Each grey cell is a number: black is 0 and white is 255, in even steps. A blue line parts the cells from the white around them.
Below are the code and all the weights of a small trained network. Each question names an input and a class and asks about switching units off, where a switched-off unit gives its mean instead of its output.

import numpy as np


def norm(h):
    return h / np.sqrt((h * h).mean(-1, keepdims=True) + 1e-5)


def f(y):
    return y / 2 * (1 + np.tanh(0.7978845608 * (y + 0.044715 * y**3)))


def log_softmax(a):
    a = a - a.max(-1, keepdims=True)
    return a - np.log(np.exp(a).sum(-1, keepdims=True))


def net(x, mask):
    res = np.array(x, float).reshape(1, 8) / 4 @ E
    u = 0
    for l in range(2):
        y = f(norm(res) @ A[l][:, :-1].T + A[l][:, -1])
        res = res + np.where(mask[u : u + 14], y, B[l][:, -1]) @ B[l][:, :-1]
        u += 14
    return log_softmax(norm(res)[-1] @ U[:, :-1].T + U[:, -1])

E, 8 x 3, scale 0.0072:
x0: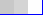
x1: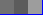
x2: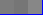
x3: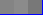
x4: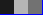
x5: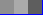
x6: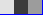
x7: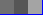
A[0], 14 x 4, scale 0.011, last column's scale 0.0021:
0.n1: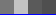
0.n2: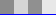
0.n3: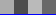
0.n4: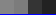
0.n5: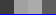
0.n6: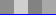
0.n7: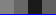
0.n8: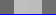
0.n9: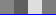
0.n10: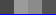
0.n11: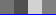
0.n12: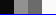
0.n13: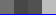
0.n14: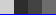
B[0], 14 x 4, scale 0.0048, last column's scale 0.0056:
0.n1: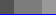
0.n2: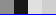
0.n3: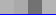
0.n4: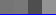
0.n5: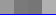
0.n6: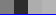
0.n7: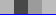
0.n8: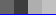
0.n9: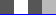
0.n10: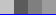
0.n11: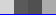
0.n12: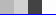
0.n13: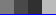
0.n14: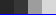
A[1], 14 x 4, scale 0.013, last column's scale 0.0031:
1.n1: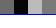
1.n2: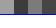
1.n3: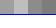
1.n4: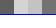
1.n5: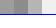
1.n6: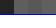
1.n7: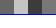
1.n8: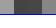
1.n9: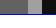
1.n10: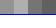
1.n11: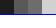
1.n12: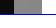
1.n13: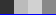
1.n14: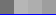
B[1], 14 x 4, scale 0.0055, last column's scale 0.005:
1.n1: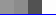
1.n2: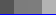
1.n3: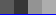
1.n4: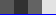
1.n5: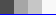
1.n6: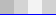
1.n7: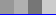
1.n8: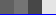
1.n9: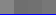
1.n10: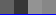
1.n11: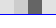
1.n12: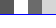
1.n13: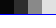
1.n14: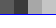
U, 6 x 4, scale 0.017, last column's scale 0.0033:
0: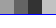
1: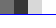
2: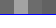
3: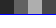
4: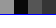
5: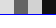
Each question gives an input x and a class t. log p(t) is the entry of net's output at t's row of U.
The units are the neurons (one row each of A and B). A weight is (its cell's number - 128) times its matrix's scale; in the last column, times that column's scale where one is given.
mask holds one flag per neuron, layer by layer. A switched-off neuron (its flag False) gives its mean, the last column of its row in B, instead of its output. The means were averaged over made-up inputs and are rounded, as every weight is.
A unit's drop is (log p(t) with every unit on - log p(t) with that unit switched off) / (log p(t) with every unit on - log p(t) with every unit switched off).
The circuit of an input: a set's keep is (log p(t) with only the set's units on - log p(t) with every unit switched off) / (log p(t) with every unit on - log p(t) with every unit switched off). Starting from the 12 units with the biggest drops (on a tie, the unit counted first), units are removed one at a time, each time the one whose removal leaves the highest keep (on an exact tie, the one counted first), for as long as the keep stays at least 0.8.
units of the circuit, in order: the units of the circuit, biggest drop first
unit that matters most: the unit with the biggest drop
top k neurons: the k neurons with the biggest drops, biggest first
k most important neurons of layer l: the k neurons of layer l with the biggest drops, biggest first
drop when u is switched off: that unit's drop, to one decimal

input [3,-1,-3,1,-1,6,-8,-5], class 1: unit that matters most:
0.n2
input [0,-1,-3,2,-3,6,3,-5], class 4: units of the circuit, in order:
1.n11; 0.n14
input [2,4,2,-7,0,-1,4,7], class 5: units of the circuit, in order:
1.n13; 0.n3
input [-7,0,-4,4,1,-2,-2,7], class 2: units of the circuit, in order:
1.n12; 0.n2
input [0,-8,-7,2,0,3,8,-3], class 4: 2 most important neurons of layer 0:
0.n14; 0.n12
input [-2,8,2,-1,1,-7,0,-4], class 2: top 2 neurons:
0.n2; 0.n7
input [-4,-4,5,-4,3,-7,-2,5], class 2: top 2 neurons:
1.n6; 1.n12
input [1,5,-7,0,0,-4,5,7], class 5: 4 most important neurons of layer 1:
1.n13; 1.n4; 1.n14; 1.n1
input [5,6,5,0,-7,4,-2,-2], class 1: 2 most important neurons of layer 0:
0.n12; 0.n9
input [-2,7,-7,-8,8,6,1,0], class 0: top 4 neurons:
0.n12; 1.n5; 0.n14; 0.n10
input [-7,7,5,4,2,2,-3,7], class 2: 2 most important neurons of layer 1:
1.n6; 1.n12
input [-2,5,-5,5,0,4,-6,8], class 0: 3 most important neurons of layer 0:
0.n12; 0.n14; 0.n10
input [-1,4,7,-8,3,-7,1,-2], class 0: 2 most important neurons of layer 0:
0.n11; 0.n14
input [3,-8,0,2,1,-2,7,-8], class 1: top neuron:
1.n11
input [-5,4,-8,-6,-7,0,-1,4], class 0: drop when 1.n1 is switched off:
0.3
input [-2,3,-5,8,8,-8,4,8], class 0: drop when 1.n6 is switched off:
-0.2
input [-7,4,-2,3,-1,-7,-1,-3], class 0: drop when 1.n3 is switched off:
0.0
